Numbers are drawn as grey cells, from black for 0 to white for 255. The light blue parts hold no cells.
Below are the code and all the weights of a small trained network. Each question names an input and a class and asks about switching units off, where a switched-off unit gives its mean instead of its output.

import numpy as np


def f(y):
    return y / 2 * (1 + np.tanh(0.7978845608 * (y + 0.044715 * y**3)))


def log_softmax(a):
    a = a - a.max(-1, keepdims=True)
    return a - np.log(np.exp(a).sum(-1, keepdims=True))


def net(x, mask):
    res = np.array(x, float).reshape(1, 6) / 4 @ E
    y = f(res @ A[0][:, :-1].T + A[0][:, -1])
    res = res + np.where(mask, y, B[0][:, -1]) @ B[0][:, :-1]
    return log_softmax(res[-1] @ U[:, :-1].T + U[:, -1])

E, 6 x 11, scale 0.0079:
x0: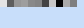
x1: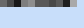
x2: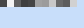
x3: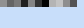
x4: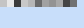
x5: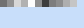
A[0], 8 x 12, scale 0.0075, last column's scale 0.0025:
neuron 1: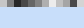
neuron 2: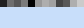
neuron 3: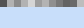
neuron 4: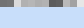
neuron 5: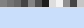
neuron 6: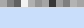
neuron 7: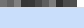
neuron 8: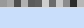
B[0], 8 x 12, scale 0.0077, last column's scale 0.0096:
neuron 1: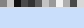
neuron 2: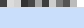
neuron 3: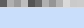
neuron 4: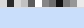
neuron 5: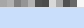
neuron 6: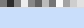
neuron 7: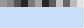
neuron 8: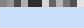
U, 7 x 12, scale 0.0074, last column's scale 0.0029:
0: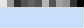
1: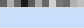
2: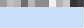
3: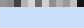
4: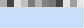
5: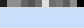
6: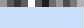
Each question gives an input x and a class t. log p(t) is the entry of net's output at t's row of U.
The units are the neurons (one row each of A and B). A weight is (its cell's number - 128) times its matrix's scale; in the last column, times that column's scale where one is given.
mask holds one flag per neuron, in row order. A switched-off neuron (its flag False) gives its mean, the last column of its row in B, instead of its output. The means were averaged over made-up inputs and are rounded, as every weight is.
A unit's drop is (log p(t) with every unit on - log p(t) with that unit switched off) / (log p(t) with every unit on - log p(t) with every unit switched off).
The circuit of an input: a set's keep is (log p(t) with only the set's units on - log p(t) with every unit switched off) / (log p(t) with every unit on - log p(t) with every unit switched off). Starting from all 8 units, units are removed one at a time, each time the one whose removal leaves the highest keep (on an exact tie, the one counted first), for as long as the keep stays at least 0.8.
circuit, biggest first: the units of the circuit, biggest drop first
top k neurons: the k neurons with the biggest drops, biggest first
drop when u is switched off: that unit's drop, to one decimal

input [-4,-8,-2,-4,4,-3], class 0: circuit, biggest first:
[neuron 8]
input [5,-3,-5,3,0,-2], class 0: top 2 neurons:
[neuron 2; neuron 1]
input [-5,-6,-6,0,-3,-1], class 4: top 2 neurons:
[neuron 4; neuron 1]
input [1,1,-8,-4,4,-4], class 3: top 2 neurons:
[neuron 6; neuron 1]
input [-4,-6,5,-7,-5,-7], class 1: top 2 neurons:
[neuron 2; neuron 6]
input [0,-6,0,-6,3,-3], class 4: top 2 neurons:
[neuron 4; neuron 5]
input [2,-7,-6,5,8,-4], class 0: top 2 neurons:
[neuron 8; neuron 1]
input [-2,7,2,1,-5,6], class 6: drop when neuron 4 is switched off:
0.2
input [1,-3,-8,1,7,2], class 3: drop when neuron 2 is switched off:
0.1
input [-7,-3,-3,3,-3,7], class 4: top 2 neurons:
[neuron 4; neuron 1]
